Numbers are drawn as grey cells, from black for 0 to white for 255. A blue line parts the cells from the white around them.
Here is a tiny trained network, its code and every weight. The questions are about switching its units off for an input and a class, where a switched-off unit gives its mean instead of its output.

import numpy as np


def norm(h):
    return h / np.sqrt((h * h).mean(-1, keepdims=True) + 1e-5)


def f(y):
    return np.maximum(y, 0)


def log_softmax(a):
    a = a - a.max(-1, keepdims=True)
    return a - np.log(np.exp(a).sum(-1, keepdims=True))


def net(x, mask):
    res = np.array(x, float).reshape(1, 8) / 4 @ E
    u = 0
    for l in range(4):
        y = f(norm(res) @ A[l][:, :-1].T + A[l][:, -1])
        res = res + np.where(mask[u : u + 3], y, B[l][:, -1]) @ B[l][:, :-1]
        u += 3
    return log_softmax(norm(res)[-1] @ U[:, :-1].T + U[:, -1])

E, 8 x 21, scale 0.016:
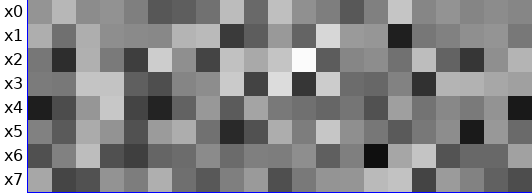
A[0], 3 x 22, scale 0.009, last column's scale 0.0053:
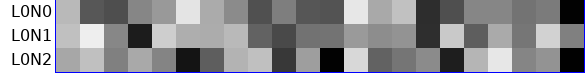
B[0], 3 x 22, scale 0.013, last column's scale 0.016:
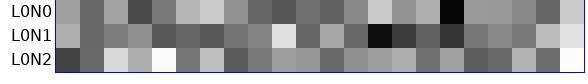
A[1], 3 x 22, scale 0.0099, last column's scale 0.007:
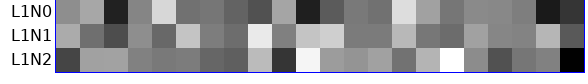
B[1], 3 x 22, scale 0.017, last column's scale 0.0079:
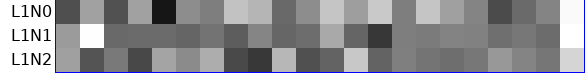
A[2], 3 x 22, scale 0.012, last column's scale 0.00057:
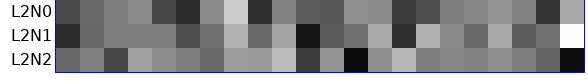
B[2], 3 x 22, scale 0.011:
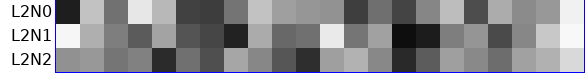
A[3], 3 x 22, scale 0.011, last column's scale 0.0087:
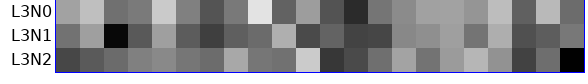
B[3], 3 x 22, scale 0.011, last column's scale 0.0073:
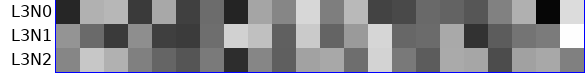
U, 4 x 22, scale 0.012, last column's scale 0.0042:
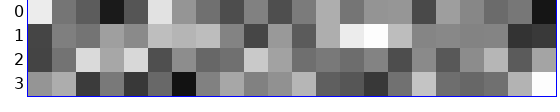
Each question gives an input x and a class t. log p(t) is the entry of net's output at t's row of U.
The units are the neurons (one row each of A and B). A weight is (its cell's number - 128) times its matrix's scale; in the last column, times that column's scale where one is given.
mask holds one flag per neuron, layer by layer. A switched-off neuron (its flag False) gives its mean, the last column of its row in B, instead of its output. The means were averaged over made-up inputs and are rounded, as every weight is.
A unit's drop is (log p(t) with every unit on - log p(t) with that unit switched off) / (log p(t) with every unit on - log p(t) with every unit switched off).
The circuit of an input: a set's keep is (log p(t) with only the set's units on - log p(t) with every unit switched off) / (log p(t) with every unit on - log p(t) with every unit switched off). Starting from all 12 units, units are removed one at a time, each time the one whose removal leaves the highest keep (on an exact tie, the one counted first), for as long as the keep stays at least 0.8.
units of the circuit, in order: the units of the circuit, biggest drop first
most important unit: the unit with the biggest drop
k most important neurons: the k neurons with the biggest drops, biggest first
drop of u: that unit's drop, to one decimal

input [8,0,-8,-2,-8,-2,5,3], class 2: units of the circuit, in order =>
L0N2
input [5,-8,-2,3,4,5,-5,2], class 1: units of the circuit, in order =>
L0N1, L2N1
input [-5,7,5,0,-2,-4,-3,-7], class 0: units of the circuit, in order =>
L0N0, L2N0
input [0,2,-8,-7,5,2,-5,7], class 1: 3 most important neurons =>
L0N1, L0N0, L1N0
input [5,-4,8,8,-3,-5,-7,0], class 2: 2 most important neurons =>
L3N0, L0N1
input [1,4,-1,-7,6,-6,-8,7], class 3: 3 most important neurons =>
L0N2, L2N2, L2N1
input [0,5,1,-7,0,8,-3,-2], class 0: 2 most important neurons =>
L0N0, L0N2
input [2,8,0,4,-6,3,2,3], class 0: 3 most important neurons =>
L0N0, L0N1, L2N0
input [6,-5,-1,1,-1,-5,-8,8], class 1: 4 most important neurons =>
L0N1, L1N0, L2N1, L0N2
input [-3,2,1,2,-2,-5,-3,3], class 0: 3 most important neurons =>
L2N0, L0N1, L3N1
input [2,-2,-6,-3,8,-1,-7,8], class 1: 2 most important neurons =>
L1N0, L0N1
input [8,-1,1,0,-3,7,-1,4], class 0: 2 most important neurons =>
L0N1, L2N0
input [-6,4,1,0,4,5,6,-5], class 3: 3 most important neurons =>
L0N2, L2N1, L0N0
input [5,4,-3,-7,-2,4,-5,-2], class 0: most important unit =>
L0N0
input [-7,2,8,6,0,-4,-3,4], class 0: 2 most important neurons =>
L0N2, L0N0
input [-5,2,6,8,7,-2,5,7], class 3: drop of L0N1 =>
-0.1
